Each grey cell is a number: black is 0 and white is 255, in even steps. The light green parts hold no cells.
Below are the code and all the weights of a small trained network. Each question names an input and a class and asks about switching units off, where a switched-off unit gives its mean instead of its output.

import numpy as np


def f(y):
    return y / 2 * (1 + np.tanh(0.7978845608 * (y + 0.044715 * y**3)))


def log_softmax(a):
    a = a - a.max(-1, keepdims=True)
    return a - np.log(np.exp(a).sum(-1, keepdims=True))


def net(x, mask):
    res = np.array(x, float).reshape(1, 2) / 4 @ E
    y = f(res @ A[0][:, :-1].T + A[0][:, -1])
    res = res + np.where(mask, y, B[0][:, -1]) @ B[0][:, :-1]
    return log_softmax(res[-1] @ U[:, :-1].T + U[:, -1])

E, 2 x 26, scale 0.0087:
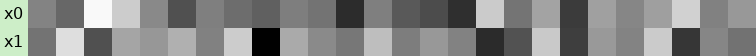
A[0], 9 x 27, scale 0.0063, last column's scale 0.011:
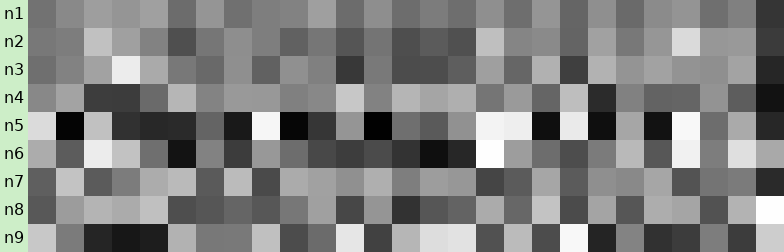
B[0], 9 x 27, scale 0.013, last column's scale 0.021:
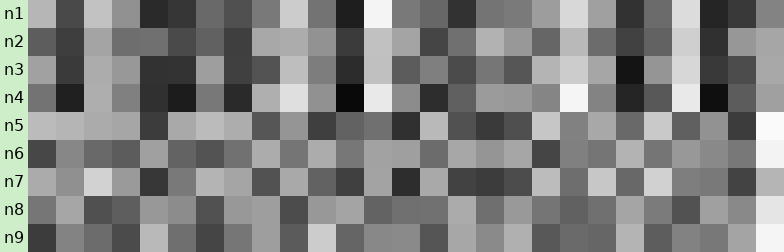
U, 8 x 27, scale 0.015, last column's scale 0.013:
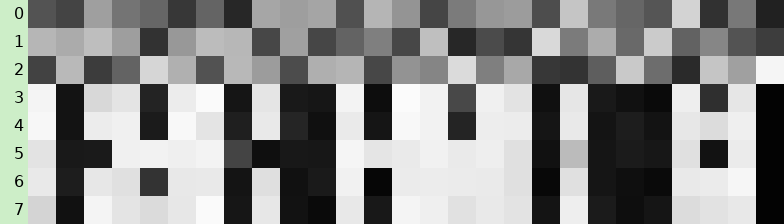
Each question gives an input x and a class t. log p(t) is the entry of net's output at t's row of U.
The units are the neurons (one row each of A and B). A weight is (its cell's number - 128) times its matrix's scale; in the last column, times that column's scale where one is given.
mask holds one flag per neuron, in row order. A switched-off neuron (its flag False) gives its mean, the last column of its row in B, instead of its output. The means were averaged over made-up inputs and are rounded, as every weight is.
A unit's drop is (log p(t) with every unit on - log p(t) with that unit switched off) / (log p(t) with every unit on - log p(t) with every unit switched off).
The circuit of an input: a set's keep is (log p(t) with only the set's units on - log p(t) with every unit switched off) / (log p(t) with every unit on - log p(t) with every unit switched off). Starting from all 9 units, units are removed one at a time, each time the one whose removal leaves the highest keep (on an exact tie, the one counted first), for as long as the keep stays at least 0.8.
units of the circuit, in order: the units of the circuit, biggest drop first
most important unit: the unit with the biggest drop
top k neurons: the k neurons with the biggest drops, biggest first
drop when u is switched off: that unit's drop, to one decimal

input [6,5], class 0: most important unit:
n5
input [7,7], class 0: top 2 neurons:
[n5; n2]
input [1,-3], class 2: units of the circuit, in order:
[n3; n4]
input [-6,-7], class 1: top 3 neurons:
[n5; n6; n2]
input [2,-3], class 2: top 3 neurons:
[n7; n6; n3]
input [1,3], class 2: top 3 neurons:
[n5; n3; n7]
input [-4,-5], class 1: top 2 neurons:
[n5; n6]
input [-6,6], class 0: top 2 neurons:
[n5; n4]
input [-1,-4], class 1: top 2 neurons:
[n5; n8]
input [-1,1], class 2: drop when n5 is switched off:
0.4
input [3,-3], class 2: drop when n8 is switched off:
0.0
